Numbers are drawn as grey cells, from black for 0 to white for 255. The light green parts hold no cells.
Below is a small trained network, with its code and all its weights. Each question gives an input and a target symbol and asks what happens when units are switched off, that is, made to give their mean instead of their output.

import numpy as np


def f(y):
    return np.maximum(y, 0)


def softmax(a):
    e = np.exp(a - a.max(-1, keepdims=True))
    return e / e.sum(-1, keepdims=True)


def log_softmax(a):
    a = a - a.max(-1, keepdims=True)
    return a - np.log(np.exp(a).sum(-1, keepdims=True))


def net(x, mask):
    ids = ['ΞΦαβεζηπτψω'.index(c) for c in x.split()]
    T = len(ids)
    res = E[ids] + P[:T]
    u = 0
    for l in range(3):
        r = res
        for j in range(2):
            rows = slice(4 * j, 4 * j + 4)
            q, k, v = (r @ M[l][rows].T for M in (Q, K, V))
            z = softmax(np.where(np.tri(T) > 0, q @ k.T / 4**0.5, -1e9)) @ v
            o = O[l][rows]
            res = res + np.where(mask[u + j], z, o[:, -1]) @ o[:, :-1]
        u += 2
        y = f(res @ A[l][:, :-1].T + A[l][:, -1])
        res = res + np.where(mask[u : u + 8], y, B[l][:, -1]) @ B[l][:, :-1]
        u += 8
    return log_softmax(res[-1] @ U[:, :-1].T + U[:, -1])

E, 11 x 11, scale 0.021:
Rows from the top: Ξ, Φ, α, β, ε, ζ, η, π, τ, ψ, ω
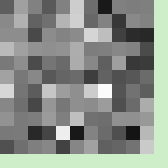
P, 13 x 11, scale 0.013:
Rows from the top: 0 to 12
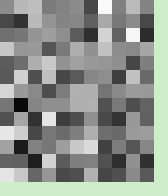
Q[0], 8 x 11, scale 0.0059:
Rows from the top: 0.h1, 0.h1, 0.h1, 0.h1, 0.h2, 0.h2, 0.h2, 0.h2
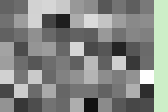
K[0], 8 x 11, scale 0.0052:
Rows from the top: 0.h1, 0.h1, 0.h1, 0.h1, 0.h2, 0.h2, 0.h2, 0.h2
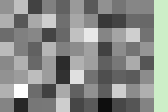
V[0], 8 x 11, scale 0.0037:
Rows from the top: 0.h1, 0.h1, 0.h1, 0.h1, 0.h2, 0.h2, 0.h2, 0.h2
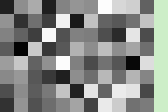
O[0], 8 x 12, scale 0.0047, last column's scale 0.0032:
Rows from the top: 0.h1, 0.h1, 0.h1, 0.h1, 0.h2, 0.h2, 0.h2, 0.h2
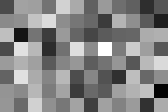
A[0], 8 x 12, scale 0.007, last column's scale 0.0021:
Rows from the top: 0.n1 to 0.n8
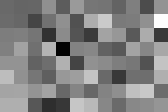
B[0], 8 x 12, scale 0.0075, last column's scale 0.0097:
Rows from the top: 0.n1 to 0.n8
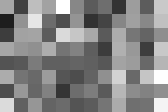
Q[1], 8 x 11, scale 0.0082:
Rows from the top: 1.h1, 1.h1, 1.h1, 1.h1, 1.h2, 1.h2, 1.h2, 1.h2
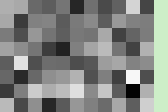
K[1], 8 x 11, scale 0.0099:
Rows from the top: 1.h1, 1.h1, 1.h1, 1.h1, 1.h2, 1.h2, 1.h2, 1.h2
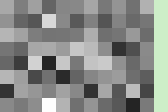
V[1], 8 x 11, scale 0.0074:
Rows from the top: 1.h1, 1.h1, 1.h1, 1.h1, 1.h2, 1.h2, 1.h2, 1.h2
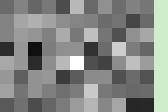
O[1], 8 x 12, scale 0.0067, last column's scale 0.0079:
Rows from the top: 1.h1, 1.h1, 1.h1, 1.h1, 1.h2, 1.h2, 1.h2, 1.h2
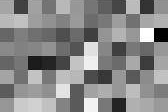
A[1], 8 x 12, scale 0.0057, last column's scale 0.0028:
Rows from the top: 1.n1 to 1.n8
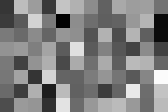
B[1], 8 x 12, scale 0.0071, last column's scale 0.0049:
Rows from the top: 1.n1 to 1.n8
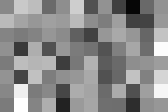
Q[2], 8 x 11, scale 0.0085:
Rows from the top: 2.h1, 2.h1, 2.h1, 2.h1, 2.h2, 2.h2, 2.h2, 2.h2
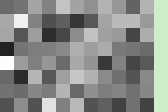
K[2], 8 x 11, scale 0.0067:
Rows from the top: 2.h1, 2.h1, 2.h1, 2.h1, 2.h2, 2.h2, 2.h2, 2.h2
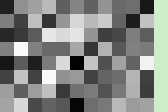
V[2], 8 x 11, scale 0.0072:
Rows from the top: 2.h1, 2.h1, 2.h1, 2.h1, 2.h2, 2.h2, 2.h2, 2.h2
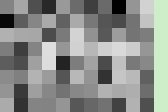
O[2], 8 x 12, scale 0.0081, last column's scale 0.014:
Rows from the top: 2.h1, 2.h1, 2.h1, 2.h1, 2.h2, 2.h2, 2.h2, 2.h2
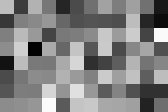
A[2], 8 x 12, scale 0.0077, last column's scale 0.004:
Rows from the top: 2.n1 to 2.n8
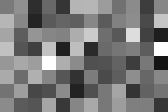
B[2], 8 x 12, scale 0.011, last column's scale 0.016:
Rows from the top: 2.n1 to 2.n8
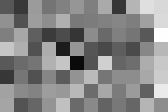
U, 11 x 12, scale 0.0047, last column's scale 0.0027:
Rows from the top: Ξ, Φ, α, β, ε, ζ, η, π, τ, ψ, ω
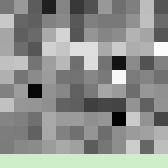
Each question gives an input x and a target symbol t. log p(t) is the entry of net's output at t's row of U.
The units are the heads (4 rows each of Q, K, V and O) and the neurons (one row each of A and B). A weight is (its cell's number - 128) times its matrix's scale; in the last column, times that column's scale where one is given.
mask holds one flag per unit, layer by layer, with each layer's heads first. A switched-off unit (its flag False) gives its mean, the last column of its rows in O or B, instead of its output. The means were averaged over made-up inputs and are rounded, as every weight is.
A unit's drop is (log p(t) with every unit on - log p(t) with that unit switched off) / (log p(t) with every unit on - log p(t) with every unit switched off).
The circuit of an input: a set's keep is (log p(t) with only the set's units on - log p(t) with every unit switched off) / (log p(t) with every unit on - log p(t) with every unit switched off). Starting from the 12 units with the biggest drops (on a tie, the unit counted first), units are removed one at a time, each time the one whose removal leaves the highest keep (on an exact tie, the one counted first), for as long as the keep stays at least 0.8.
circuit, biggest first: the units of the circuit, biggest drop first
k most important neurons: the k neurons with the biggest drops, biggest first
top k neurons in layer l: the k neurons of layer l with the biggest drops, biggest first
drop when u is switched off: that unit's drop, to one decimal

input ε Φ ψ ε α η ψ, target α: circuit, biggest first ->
(1.h2)
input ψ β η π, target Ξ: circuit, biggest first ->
(2.h2 0.n3 1.n8)
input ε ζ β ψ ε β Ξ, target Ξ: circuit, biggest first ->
(2.h2 0.n3 1.n8)
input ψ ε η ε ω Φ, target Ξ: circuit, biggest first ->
(2.h2 0.n3 1.n8)
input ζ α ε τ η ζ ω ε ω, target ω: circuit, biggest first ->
(2.h2 0.n4)
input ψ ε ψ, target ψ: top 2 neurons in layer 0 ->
(0.n8 0.n1)
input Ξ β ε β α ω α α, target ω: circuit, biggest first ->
(2.h2 0.n4 2.h1)
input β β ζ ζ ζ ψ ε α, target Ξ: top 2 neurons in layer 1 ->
(1.n7 1.n1)
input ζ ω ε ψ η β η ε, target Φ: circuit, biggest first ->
(2.h2 0.n3)
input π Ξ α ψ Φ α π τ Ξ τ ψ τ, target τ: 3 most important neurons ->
(2.n1 0.n6 0.n1)
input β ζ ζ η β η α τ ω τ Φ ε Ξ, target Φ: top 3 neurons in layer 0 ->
(0.n6 0.n2 0.n4)
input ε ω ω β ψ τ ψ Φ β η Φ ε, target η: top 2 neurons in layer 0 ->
(0.n1 0.n6)
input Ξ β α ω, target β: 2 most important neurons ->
(0.n2 2.n3)
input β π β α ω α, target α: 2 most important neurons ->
(2.n5 0.n6)
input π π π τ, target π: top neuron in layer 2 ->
(2.n4)
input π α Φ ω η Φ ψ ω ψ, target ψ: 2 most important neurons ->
(1.n6 0.n5)
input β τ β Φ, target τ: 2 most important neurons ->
(2.n1 0.n8)
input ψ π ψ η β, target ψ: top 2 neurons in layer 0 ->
(0.n5 0.n8)
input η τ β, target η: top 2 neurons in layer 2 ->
(2.n5 2.n4)
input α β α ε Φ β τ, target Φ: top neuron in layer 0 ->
(0.n8)
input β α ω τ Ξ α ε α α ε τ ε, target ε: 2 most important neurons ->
(2.n3 0.n1)
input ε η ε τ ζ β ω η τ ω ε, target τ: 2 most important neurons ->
(2.n1 0.n4)
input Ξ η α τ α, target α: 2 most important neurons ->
(0.n2 2.n5)
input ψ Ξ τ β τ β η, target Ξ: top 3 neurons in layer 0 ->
(0.n3 0.n2 0.n6)
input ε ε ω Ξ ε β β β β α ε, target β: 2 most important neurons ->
(0.n4 0.n2)
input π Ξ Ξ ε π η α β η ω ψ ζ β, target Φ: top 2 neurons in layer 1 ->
(1.n1 1.n6)
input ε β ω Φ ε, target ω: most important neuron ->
(1.n7)
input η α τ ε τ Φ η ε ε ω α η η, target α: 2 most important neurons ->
(0.n6 2.n5)
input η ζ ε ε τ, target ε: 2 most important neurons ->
(2.n3 0.n6)
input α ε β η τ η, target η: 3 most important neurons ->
(2.n5 2.n4 0.n4)
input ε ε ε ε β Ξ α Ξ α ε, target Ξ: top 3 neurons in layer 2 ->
(2.n3 2.n1 2.n7)
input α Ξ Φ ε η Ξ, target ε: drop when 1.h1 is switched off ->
0.1
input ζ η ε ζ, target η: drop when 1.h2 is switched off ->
0.3
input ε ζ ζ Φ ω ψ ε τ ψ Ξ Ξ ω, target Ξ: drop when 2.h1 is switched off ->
0.3
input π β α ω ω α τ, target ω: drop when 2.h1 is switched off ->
0.3
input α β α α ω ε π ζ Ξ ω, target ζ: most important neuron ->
(0.n4)
